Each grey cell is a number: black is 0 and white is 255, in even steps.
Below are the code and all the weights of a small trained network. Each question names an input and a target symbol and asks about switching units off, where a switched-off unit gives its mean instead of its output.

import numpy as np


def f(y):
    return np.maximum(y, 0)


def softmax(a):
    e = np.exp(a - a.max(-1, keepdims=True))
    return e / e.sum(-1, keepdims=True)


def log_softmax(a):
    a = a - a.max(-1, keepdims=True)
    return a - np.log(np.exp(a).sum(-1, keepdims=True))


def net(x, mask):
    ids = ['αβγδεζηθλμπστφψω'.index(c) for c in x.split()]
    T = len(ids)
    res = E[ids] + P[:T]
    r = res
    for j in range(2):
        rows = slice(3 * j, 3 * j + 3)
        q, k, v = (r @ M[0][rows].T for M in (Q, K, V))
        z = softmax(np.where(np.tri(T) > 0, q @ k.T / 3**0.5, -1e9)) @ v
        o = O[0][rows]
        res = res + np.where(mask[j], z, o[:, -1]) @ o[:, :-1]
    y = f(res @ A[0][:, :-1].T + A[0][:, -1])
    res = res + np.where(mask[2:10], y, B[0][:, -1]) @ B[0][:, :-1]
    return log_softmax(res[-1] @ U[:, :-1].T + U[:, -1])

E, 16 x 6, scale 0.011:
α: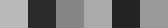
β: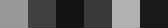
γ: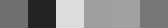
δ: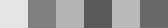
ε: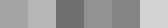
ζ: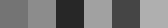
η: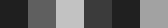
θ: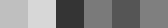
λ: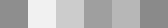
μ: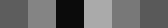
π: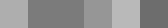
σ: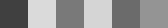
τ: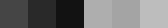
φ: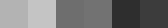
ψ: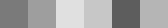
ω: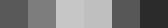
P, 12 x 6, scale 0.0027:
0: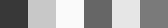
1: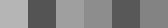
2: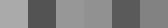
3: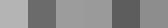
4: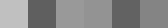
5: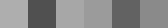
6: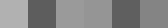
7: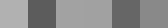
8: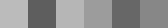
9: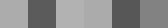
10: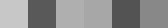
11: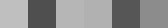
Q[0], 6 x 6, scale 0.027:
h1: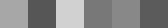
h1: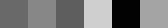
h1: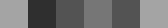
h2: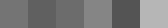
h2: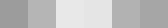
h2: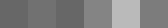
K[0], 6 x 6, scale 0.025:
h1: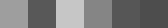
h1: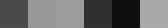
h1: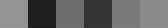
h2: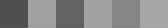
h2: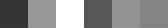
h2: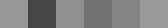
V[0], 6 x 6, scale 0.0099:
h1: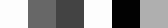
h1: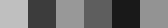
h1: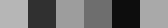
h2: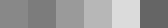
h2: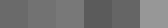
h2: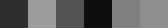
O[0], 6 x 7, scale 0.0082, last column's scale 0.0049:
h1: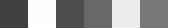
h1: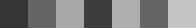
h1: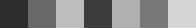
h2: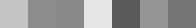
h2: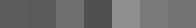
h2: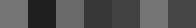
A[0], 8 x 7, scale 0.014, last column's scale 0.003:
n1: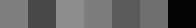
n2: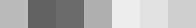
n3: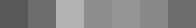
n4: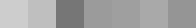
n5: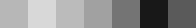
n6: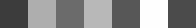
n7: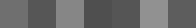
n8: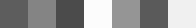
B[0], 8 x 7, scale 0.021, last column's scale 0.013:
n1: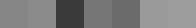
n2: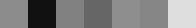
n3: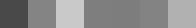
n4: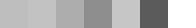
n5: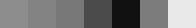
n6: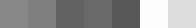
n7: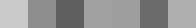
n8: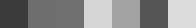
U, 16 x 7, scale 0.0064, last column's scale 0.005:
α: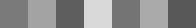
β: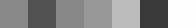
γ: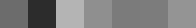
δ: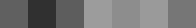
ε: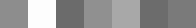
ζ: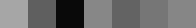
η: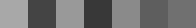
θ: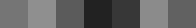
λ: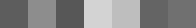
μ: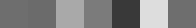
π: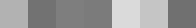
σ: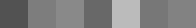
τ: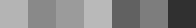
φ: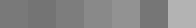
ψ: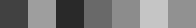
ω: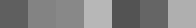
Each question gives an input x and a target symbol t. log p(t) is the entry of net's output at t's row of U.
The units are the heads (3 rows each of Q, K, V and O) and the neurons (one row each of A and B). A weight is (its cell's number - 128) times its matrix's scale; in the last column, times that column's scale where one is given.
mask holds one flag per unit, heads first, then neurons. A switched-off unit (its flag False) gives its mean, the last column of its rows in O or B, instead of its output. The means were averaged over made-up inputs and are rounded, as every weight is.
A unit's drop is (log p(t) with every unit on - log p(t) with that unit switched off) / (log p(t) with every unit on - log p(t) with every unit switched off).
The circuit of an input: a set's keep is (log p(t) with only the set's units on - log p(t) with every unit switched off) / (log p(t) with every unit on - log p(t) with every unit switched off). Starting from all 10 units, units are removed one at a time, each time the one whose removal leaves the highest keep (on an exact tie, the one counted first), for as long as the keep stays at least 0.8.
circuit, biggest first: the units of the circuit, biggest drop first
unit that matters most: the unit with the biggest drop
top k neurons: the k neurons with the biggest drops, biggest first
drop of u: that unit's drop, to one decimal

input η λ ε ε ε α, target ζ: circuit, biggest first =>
(h1 n1)
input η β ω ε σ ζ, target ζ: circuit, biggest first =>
(h1 n1 n7)
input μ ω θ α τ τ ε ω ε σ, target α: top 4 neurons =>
(n8 n6 n4 n5)
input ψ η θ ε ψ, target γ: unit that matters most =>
h1
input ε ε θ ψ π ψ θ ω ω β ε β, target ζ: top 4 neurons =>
(n4 n1 n3 n8)
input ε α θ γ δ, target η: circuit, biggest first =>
(h2 n5 n2 n6)
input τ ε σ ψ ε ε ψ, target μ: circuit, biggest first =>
(n6 n5 h2)
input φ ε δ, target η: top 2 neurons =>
(n8 n6)
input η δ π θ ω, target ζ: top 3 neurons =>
(n1 n7 n4)
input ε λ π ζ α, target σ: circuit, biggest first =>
(h1 n3)
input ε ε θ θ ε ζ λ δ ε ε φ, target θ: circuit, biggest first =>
(n8 n5)
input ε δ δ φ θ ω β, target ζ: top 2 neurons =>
(n4 n1)
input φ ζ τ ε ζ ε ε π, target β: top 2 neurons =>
(n6 n2)
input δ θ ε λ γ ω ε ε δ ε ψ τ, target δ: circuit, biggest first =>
(n2 n4 n8)
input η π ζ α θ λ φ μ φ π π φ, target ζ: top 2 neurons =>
(n1 n7)
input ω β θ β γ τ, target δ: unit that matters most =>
n4
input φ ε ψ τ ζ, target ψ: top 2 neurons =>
(n4 n6)
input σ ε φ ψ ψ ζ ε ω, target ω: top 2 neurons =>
(n5 n8)
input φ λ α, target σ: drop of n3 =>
0.1
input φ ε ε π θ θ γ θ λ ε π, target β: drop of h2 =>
0.3
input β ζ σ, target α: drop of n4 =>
0.2
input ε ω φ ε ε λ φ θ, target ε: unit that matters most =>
n2
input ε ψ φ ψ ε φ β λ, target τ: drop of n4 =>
1.5
